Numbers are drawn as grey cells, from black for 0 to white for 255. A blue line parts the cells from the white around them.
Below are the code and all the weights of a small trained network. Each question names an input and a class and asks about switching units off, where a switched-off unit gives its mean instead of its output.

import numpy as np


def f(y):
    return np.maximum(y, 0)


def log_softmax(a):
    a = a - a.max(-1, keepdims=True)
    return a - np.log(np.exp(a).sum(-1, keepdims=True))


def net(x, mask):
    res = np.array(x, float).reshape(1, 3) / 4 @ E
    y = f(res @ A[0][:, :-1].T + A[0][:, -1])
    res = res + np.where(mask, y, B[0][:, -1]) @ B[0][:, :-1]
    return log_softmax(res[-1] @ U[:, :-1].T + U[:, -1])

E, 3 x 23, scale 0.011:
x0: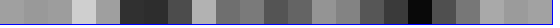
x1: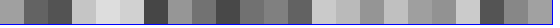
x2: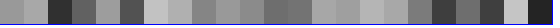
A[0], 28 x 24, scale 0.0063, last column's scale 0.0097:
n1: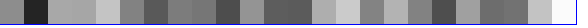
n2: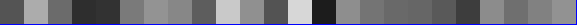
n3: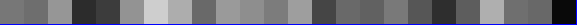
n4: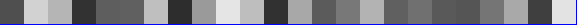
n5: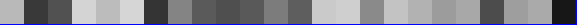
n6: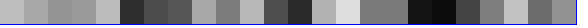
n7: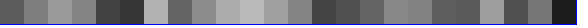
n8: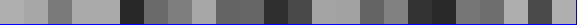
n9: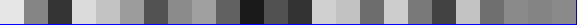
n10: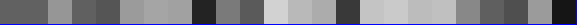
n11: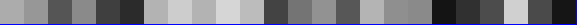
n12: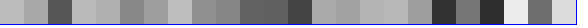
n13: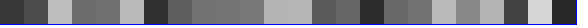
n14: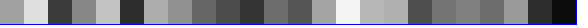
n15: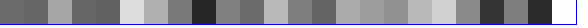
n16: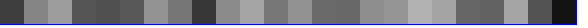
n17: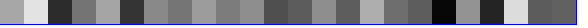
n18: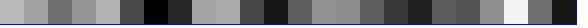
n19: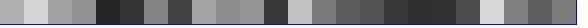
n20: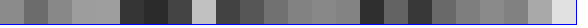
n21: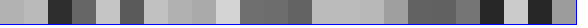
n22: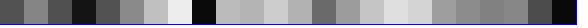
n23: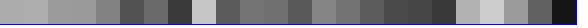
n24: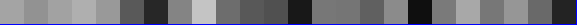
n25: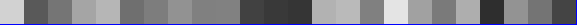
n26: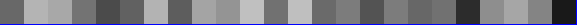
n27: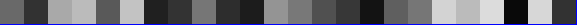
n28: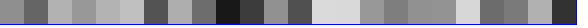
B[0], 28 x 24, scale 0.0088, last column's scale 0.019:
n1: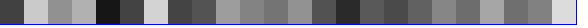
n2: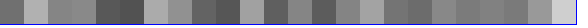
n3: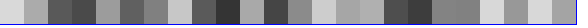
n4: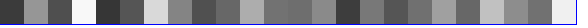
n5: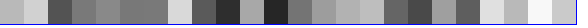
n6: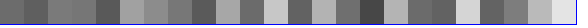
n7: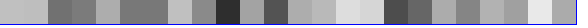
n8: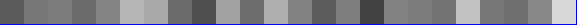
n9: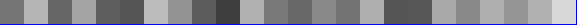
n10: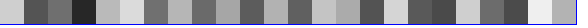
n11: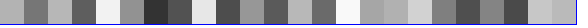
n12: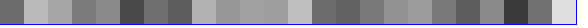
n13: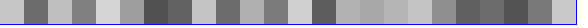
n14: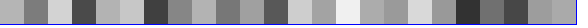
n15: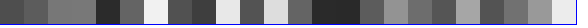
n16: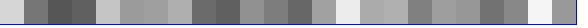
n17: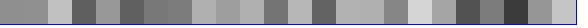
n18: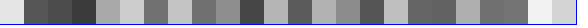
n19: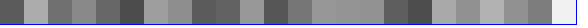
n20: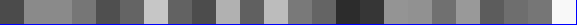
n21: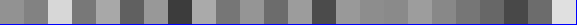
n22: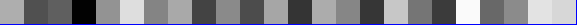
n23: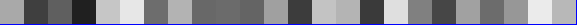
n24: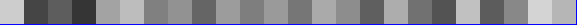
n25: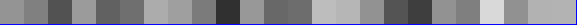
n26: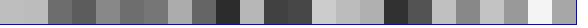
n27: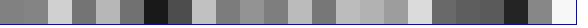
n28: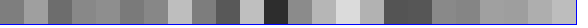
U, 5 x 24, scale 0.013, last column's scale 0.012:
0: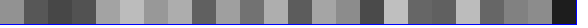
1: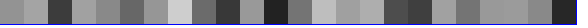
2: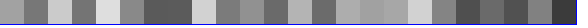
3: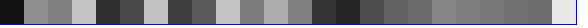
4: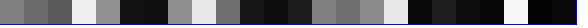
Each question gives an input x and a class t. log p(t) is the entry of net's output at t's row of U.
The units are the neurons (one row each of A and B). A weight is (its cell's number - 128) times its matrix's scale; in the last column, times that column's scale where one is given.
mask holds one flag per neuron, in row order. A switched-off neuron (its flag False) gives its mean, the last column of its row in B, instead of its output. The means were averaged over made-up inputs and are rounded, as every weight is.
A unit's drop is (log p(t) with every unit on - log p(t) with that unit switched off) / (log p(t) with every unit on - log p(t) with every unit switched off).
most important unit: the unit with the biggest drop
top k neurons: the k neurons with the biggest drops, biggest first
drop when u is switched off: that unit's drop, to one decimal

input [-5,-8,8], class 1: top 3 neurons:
(n4, n3, n27)
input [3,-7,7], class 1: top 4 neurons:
(n4, n19, n27, n26)
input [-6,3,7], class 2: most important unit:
n21
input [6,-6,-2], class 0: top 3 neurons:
(n23, n18, n20)
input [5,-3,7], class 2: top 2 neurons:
(n11, n17)
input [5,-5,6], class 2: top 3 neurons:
(n11, n17, n21)
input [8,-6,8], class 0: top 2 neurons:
(n6, n18)
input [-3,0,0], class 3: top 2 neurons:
(n18, n23)
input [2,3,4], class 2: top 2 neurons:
(n14, n15)
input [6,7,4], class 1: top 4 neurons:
(n9, n5, n25, n28)
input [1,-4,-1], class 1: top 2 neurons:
(n15, n1)
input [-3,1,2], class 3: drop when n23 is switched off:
0.1
